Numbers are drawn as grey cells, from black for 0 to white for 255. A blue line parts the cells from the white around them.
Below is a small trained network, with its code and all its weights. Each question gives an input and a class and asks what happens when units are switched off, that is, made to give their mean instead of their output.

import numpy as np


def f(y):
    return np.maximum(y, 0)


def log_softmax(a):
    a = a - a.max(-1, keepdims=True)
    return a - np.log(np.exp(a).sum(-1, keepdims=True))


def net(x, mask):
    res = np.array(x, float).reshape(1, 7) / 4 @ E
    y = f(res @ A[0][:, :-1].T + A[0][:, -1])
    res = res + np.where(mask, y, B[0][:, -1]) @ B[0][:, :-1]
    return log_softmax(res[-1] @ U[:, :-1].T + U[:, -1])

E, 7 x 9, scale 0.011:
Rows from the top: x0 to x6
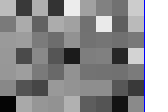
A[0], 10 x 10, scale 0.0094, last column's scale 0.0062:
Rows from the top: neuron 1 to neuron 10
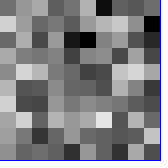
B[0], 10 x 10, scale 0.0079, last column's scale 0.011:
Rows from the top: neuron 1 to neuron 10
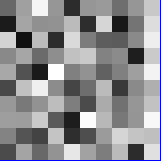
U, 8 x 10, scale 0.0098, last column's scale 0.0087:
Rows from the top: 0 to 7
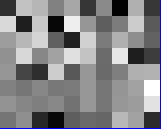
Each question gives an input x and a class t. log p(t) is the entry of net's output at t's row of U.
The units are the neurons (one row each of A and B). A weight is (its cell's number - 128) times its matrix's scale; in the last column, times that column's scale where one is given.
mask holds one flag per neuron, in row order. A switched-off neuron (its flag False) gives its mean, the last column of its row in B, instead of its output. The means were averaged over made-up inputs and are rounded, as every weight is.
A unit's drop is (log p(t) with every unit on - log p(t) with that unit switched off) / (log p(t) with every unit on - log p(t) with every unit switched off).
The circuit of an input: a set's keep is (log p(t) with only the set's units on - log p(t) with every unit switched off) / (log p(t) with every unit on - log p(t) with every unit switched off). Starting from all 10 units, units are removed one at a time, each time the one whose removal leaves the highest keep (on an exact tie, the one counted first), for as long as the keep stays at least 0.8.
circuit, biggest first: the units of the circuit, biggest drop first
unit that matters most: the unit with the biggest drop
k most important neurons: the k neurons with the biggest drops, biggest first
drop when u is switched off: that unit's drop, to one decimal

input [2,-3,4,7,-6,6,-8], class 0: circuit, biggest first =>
neuron 6; neuron 2
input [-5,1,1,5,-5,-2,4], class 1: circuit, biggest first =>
neuron 3; neuron 2
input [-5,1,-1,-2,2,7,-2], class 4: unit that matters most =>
neuron 9
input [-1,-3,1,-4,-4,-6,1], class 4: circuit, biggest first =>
neuron 5; neuron 10
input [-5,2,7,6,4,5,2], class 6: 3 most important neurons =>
neuron 9; neuron 5; neuron 3
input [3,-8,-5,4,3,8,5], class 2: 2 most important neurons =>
neuron 1; neuron 5
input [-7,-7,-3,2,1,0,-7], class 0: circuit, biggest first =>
neuron 6; neuron 2; neuron 8
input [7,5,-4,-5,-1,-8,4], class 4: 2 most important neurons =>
neuron 5; neuron 3
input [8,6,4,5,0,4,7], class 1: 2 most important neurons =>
neuron 2; neuron 6
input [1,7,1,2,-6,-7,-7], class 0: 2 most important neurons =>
neuron 2; neuron 9
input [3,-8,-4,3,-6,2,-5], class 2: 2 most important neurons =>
neuron 6; neuron 3
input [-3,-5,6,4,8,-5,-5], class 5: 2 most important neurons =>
neuron 5; neuron 8
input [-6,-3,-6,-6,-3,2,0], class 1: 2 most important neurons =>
neuron 3; neuron 10
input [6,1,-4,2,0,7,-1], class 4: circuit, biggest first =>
neuron 3
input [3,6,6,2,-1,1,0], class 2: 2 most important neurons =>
neuron 8; neuron 3
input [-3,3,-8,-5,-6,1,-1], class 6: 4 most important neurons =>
neuron 10; neuron 4; neuron 5; neuron 3
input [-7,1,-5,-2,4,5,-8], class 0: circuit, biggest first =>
neuron 2; neuron 6
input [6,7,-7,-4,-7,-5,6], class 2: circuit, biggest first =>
neuron 8; neuron 2
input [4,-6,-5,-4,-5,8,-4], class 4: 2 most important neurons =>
neuron 8; neuron 3
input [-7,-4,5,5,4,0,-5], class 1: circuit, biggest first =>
neuron 3
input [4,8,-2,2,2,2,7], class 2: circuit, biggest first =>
neuron 8; neuron 2
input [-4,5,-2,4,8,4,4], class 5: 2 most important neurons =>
neuron 2; neuron 5
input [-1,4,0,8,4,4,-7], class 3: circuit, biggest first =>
neuron 4; neuron 10
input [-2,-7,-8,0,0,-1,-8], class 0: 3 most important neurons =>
neuron 2; neuron 6; neuron 8
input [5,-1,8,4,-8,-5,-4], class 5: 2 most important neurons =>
neuron 3; neuron 5
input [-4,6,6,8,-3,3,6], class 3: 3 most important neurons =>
neuron 10; neuron 4; neuron 2
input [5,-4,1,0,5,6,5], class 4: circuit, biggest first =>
neuron 9
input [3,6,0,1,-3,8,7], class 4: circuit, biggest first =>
neuron 2; neuron 9
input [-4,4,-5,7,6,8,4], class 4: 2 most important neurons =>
neuron 9; neuron 2
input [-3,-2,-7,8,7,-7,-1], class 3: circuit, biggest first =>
neuron 10; neuron 4
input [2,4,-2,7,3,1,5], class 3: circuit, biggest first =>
neuron 10; neuron 4; neuron 2
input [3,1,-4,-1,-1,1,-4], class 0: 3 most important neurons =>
neuron 3; neuron 5; neuron 2
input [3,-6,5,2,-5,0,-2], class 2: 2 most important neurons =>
neuron 3; neuron 1
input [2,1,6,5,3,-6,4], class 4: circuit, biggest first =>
neuron 5
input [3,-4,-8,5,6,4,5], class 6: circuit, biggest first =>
neuron 2; neuron 9; neuron 10
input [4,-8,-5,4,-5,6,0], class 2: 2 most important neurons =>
neuron 1; neuron 5
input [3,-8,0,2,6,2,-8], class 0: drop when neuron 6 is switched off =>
0.2
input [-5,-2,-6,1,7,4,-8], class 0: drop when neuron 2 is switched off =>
0.3
